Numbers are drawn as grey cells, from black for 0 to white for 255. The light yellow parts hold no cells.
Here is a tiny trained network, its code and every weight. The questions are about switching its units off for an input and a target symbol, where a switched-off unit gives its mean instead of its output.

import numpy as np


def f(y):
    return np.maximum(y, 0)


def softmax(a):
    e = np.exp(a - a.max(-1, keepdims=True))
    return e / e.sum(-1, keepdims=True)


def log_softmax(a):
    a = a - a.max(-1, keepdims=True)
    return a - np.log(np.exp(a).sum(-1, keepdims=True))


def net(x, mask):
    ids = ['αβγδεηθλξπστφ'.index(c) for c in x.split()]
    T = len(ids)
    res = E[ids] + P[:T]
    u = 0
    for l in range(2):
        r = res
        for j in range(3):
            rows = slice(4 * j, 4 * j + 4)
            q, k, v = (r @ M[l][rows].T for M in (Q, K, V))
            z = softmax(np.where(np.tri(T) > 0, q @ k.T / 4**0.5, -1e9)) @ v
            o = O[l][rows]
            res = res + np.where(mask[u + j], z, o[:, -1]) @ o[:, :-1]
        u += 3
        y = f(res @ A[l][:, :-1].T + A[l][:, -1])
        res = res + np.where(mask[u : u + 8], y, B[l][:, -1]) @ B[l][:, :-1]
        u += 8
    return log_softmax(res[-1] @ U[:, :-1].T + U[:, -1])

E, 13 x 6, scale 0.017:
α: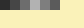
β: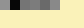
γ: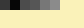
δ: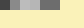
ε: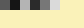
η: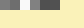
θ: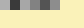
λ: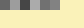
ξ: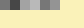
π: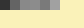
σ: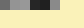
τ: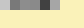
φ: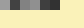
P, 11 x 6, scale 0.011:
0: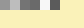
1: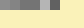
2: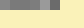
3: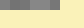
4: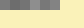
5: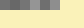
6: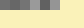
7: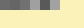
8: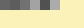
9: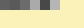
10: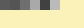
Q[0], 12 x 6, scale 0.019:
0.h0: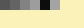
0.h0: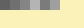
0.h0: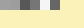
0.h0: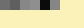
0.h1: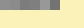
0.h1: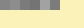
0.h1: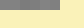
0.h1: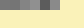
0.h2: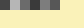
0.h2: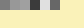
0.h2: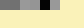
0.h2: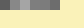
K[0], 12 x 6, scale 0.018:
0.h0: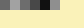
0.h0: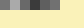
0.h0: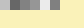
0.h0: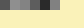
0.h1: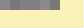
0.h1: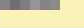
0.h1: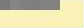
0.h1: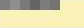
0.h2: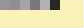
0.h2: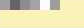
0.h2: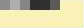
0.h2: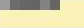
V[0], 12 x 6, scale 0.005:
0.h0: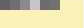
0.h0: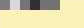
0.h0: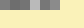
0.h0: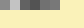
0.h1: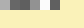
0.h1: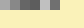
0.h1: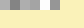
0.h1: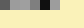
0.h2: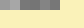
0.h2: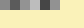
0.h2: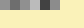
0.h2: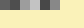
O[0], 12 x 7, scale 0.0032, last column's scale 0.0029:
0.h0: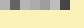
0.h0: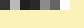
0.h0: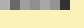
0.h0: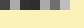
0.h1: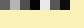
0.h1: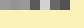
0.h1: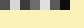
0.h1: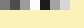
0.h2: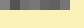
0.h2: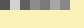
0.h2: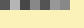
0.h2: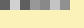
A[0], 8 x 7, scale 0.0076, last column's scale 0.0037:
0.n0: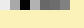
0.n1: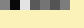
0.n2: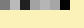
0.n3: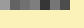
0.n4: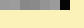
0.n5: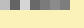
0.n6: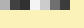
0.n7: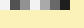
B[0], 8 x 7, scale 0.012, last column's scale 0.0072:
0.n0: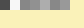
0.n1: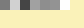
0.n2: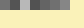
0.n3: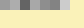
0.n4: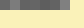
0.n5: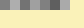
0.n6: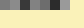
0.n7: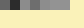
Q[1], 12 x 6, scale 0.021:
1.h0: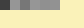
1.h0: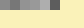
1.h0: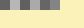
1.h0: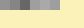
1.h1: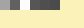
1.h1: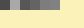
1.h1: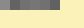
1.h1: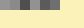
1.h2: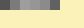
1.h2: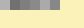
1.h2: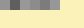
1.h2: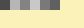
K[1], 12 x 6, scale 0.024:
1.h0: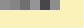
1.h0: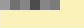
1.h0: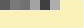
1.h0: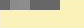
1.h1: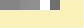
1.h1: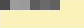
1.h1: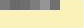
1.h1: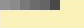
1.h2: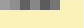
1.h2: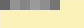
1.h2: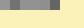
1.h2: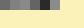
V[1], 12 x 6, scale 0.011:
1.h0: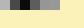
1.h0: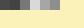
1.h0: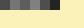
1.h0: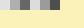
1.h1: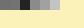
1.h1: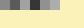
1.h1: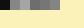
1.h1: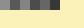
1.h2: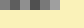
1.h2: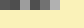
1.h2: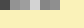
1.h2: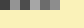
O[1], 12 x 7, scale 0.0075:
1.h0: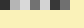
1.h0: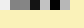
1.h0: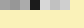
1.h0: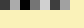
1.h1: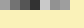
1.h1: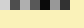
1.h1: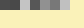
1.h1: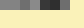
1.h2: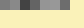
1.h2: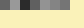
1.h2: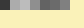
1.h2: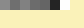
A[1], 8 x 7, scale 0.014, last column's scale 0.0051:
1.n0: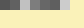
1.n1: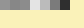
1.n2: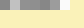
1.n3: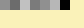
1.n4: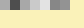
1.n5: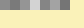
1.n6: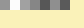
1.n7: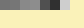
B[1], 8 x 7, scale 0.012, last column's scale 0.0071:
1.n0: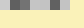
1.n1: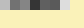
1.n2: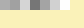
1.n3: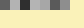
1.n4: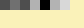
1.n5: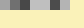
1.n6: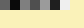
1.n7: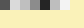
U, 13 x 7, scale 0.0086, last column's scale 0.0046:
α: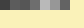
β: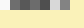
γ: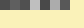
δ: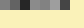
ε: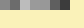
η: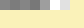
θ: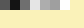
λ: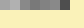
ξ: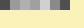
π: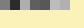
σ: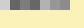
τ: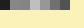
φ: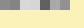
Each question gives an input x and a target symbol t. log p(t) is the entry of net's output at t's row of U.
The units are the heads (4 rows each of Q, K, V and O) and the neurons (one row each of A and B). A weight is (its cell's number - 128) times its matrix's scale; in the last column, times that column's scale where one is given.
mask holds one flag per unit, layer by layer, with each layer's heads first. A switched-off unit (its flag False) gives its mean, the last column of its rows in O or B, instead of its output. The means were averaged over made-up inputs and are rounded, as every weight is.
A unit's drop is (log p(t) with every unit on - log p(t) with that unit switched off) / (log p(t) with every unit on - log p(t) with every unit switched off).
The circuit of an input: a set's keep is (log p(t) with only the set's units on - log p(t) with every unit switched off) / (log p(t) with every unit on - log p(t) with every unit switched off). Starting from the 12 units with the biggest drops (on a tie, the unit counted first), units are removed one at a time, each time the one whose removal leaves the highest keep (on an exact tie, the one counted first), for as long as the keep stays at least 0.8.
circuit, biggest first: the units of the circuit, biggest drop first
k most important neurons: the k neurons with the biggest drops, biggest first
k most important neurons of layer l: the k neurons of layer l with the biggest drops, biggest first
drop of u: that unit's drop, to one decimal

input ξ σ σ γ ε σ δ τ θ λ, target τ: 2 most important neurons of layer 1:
(1.n7 1.n0)
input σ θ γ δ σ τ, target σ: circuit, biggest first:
(1.n4 1.n7)
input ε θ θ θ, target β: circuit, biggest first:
(1.n1 1.h1 0.h0)
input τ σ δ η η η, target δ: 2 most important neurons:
(0.n1 0.n5)
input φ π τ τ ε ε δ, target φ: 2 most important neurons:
(0.n1 0.n0)
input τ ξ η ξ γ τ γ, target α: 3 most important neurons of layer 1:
(1.n7 1.n2 1.n0)
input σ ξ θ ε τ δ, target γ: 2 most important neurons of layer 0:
(0.n0 0.n3)
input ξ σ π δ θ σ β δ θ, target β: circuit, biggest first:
(1.h0)
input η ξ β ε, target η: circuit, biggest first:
(0.n1 1.h1)
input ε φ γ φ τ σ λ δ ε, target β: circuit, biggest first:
(1.h0 0.n1)
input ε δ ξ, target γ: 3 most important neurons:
(1.n4 0.n7 1.n2)
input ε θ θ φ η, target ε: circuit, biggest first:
(1.h2 1.n6 0.n1)
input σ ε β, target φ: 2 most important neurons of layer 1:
(1.n7 1.n6)
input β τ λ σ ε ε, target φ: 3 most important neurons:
(0.n1 0.n5 0.n0)
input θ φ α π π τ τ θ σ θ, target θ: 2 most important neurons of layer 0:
(0.n3 0.n6)
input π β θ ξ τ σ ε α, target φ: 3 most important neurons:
(0.n1 1.n7 1.n6)
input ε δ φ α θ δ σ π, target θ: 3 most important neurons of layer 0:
(0.n1 0.n3 0.n6)
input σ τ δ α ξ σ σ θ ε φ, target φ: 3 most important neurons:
(1.n7 0.n1 0.n6)
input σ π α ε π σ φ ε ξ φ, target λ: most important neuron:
(0.n3)
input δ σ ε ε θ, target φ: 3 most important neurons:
(1.n7 0.n1 0.n0)
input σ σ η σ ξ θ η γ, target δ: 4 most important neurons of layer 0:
(0.n1 0.n5 0.n0 0.n6)
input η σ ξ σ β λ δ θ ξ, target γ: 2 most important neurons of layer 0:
(0.n7 0.n3)
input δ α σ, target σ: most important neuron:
(0.n6)
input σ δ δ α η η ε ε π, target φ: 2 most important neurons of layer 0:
(0.n1 0.n7)
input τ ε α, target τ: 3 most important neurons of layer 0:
(0.n1 0.n6 0.n0)
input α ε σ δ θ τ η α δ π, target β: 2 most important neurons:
(1.n6 0.n1)
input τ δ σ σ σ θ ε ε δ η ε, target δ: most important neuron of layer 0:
(0.n1)
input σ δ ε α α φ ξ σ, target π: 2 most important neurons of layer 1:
(1.n6 1.n5)
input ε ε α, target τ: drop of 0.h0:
0.1
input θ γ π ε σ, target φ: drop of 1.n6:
-0.1
